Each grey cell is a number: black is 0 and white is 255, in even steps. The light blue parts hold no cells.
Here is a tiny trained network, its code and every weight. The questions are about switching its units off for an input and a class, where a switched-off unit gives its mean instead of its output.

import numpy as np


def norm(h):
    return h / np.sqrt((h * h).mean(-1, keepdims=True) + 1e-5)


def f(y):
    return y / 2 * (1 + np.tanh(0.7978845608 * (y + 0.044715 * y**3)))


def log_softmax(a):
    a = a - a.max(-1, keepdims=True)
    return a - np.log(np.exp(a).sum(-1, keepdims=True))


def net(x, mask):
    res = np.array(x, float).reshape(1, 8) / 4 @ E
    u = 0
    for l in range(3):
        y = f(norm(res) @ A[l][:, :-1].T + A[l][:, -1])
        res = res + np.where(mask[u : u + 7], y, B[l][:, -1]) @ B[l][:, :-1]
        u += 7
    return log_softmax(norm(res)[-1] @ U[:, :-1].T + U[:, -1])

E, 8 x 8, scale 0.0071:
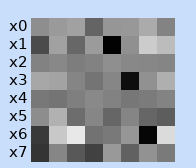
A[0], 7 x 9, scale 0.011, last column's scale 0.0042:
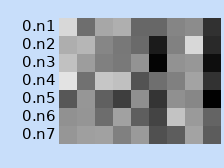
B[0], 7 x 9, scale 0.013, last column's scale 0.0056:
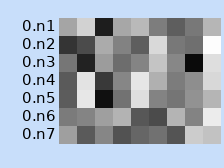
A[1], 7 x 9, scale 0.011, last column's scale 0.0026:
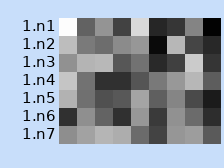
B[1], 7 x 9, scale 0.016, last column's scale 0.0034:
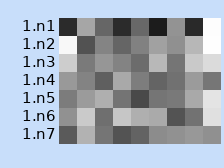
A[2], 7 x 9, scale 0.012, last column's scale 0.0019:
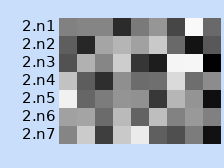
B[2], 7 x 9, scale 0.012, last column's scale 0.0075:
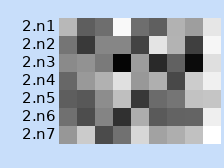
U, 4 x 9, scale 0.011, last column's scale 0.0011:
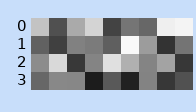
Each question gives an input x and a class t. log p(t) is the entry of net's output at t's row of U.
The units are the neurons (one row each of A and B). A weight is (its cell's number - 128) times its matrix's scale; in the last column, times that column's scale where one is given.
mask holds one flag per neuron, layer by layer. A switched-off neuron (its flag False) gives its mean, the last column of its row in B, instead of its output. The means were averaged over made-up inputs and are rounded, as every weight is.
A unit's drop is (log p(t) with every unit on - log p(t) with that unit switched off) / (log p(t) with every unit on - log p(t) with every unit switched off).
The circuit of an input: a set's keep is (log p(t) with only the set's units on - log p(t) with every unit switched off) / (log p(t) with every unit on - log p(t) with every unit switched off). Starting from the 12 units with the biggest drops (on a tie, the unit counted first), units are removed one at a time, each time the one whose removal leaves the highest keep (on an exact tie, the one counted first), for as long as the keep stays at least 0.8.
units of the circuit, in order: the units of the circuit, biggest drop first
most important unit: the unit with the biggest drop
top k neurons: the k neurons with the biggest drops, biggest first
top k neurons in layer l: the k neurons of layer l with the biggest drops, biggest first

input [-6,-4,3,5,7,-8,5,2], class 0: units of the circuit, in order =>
2.n1
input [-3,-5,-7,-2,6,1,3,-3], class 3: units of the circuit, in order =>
1.n1; 0.n2
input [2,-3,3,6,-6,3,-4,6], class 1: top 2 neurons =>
0.n3; 2.n2
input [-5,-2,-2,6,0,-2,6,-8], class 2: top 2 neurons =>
0.n4; 0.n1
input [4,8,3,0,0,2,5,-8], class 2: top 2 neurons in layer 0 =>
0.n4; 0.n6
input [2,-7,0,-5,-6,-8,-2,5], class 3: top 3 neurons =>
0.n2; 1.n1; 0.n3
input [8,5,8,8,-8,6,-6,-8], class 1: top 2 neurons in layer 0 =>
0.n3; 0.n2
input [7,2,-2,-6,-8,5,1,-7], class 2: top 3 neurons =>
0.n2; 0.n3; 0.n4
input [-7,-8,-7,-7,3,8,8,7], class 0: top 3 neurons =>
0.n3; 1.n3; 0.n5
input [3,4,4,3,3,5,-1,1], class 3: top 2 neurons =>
0.n6; 2.n3
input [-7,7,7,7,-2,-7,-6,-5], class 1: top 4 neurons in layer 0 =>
0.n2; 0.n3; 0.n4; 0.n7
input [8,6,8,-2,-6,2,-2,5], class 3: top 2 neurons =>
2.n3; 0.n4
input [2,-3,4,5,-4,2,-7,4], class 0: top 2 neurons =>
1.n2; 0.n2
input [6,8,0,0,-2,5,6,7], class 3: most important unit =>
0.n4
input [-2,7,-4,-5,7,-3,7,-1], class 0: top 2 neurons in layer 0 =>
0.n6; 0.n3
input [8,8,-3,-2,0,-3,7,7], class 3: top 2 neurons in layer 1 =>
1.n2; 1.n7
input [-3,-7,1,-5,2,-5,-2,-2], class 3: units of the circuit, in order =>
0.n2; 1.n1
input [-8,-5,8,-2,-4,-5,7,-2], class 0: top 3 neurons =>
1.n3; 2.n1; 0.n3
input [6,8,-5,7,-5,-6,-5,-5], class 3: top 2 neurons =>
0.n6; 2.n3
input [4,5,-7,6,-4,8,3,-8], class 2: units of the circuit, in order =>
0.n4
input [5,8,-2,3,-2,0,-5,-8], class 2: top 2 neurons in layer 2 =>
2.n4; 2.n7
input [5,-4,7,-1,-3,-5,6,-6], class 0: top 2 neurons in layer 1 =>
1.n3; 1.n6
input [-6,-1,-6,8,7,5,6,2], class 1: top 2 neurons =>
0.n2; 0.n3
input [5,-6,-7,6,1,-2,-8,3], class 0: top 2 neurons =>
1.n2; 0.n2
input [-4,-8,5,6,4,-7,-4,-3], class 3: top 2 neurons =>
1.n1; 0.n2
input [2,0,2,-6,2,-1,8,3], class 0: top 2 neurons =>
0.n3; 0.n2
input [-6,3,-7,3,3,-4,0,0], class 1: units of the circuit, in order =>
0.n2
